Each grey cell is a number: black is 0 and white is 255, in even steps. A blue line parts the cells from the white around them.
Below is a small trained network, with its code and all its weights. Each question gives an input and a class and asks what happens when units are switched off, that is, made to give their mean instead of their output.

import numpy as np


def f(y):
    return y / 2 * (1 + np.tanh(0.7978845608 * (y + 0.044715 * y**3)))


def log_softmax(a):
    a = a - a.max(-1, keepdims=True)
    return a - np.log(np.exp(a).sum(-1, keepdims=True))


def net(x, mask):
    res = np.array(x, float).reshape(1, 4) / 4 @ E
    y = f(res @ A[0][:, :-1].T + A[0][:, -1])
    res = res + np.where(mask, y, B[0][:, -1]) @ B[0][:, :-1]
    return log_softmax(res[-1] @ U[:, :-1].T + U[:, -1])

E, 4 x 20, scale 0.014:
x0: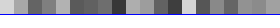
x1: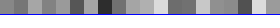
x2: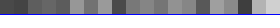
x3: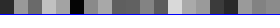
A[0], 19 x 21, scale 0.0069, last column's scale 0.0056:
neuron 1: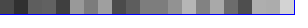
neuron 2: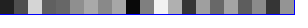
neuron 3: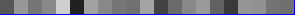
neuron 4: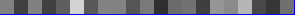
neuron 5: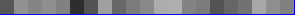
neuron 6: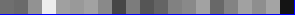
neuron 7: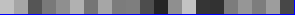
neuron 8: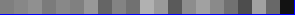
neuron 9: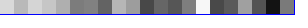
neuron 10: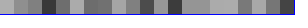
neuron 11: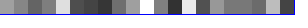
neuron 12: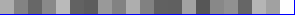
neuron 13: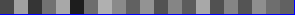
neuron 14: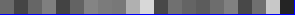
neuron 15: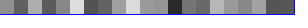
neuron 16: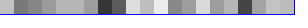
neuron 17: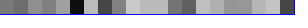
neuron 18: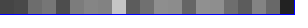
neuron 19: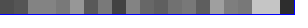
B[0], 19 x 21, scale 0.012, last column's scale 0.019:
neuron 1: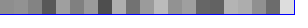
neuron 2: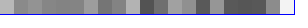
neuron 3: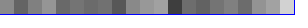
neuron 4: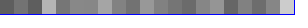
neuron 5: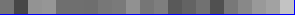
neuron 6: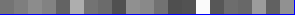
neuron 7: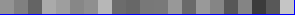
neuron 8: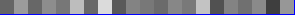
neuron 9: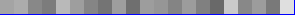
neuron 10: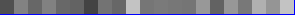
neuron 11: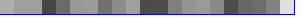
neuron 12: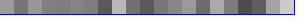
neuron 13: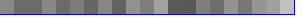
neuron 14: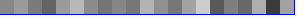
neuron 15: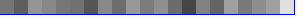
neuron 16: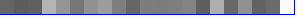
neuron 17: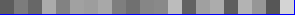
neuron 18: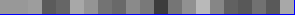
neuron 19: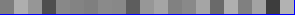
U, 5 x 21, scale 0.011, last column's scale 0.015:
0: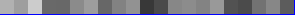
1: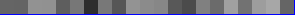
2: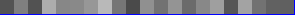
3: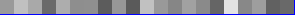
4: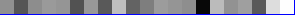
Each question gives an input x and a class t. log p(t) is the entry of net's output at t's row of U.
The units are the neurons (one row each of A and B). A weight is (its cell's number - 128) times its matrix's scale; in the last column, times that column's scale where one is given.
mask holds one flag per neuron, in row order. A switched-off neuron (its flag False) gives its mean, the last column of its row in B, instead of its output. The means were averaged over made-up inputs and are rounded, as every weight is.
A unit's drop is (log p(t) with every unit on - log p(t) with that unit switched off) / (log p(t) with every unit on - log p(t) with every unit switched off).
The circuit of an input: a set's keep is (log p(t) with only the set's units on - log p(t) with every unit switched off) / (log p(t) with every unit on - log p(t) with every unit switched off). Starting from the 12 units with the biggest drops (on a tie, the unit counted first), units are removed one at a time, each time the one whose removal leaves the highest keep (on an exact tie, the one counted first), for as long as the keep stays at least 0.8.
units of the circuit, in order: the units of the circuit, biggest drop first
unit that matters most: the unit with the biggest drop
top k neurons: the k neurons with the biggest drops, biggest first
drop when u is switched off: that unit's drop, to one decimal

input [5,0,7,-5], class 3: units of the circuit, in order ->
[neuron 19]
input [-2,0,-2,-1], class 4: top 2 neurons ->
[neuron 11; neuron 19]
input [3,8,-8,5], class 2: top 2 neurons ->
[neuron 17; neuron 16]
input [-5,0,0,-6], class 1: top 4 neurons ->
[neuron 15; neuron 11; neuron 10; neuron 12]
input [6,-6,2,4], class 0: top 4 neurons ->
[neuron 11; neuron 16; neuron 17; neuron 12]
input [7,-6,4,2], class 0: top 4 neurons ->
[neuron 11; neuron 12; neuron 16; neuron 17]
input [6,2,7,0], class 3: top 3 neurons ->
[neuron 1; neuron 19; neuron 2]
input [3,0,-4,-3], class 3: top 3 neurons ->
[neuron 9; neuron 2; neuron 5]
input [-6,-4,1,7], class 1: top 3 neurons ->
[neuron 13; neuron 11; neuron 5]
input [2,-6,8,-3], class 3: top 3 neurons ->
[neuron 1; neuron 19; neuron 16]
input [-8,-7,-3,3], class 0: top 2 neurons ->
[neuron 2; neuron 18]
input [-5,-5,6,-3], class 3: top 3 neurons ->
[neuron 1; neuron 11; neuron 16]
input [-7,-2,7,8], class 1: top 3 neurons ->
[neuron 13; neuron 5; neuron 11]
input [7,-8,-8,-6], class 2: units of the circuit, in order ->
[neuron 4]
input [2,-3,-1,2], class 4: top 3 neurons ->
[neuron 17; neuron 8; neuron 14]
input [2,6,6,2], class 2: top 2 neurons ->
[neuron 17; neuron 16]
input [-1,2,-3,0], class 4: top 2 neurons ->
[neuron 19; neuron 14]
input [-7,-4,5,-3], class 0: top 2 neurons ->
[neuron 18; neuron 2]
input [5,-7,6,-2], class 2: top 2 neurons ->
[neuron 7; neuron 4]
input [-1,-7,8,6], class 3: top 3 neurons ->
[neuron 1; neuron 16; neuron 19]
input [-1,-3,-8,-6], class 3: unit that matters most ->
neuron 9
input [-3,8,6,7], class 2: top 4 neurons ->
[neuron 17; neuron 15; neuron 16; neuron 10]
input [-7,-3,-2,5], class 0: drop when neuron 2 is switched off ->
0.3
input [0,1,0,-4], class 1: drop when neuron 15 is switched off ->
0.2
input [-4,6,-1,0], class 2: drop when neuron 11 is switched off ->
0.1
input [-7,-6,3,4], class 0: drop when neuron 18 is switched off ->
0.7
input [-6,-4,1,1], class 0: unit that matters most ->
neuron 18
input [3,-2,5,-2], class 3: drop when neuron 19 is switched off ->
0.1
